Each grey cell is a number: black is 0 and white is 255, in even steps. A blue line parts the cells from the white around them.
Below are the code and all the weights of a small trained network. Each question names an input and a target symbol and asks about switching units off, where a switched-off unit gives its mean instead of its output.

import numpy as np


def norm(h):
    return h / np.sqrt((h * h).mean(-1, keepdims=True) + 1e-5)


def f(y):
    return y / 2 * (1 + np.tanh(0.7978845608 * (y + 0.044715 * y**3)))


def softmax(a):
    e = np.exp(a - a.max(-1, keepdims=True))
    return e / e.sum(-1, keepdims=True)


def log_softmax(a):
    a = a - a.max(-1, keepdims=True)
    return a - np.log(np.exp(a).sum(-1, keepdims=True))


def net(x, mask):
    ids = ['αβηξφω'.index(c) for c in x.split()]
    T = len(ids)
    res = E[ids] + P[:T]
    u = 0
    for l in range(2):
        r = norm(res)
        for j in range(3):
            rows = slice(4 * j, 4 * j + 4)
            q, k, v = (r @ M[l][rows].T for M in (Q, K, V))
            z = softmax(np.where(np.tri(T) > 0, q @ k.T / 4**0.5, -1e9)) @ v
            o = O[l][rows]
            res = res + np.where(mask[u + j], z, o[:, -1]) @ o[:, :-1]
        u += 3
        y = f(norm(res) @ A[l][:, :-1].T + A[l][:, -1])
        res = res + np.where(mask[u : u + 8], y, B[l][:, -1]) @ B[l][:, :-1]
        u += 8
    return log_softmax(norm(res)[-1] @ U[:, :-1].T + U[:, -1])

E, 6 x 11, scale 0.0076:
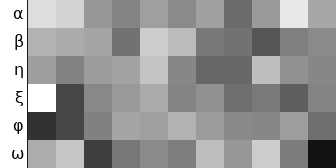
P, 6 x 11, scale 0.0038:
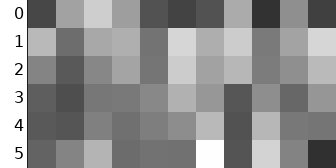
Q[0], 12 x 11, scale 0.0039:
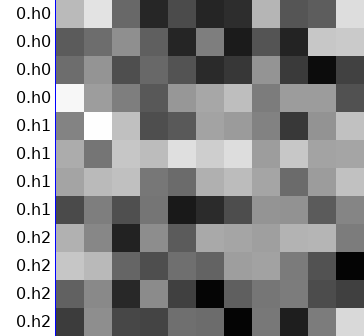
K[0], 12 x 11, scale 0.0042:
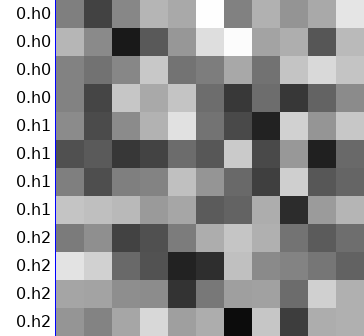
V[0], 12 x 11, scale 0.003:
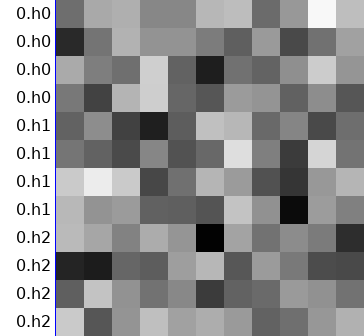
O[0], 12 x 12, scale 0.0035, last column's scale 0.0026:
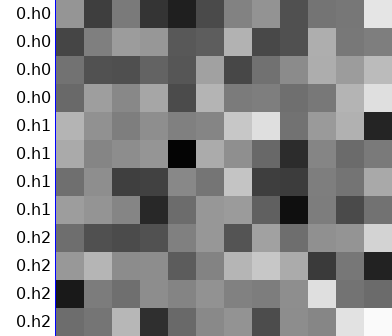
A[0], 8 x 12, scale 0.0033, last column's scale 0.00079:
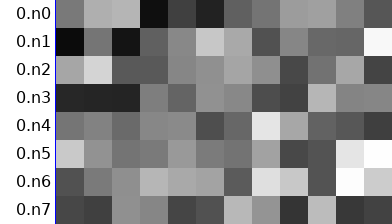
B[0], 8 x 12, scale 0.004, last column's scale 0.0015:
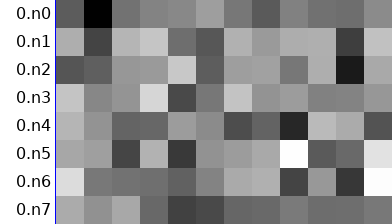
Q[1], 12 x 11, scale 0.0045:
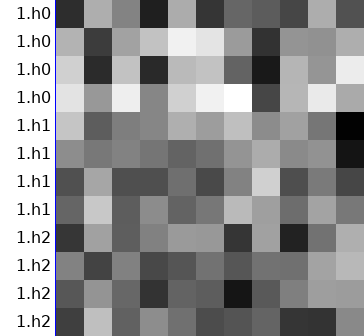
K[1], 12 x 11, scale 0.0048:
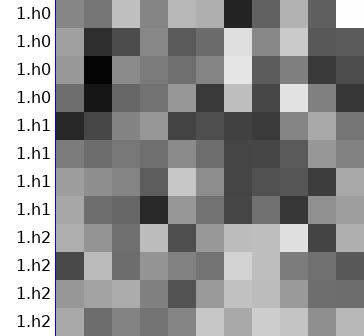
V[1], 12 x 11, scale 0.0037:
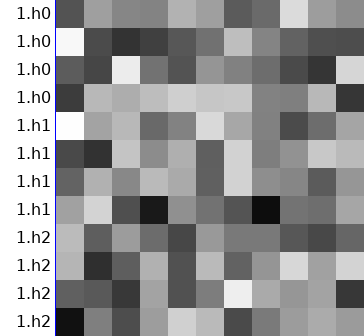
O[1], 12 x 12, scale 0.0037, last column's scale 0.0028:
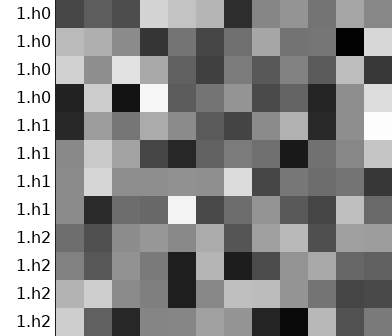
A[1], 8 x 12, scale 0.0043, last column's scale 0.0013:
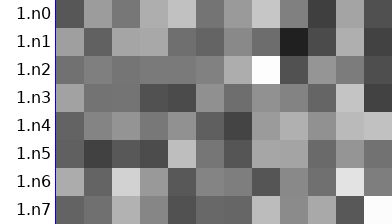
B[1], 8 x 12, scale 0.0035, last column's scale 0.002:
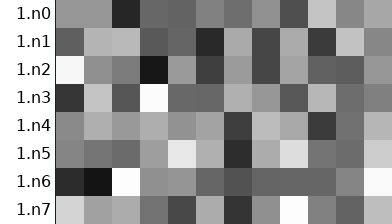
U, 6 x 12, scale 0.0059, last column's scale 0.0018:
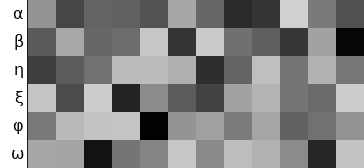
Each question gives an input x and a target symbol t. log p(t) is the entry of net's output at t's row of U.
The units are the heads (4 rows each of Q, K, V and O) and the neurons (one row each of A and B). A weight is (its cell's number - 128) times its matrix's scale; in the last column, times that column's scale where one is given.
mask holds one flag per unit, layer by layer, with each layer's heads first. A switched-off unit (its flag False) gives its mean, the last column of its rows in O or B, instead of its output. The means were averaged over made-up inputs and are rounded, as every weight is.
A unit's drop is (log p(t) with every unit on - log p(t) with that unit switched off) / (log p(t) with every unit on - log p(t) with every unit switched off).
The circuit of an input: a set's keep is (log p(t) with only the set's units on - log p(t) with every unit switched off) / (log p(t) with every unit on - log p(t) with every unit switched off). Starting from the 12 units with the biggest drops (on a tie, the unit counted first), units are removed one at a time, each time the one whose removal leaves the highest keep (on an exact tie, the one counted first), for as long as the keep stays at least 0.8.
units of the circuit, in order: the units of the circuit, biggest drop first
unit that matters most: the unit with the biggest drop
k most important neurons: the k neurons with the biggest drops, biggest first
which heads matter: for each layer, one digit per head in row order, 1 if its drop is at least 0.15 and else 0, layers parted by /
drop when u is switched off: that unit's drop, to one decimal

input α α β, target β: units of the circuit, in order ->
0.h1; 1.h1
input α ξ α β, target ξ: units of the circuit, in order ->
1.h0
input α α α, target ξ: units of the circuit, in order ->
0.h0; 1.h0
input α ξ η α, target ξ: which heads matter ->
000 / 100
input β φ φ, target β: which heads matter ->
001 / 001
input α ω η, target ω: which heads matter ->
000 / 100
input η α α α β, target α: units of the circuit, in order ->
1.h2; 0.h2
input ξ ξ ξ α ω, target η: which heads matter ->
110 / 011
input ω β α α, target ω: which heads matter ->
000 / 101
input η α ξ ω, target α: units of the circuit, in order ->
1.h2; 1.h1; 0.n5; 0.h1
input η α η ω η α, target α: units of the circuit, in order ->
1.h2; 0.h0
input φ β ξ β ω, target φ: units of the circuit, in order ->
0.h0; 1.h0
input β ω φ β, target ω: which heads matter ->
010 / 100
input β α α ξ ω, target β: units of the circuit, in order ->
1.h2; 1.h1; 0.h1
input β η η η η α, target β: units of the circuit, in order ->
1.h2; 0.h0
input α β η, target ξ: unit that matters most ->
0.h0
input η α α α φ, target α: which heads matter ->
010 / 011
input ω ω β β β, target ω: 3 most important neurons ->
0.n5; 1.n0; 1.n6
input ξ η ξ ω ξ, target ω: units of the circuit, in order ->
1.h0; 0.n1
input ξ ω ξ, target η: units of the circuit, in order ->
1.h2; 0.h0
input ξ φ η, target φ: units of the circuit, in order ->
1.h1
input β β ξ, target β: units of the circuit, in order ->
1.h2; 0.h1
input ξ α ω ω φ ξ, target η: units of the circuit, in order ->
1.h2; 0.h1; 0.h0
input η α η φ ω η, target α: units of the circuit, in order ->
1.h2; 1.h1
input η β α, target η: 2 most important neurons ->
0.n6; 0.n1
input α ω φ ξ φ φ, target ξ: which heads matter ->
111 / 100
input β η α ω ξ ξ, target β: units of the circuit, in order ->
1.h2; 0.h0
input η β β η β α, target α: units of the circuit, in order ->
1.h2
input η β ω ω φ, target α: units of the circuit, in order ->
1.h2; 1.h1
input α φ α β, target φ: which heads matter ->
000 / 110
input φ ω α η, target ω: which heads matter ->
001 / 100
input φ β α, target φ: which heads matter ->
000 / 000
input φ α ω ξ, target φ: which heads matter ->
100 / 011
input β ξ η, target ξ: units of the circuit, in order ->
1.h0
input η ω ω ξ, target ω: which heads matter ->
000 / 100
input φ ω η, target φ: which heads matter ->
100 / 010
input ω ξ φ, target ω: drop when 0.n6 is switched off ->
0.1
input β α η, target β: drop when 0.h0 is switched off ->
0.2
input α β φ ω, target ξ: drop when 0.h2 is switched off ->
0.0
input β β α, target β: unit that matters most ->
0.h1
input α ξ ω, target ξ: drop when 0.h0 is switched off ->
0.5
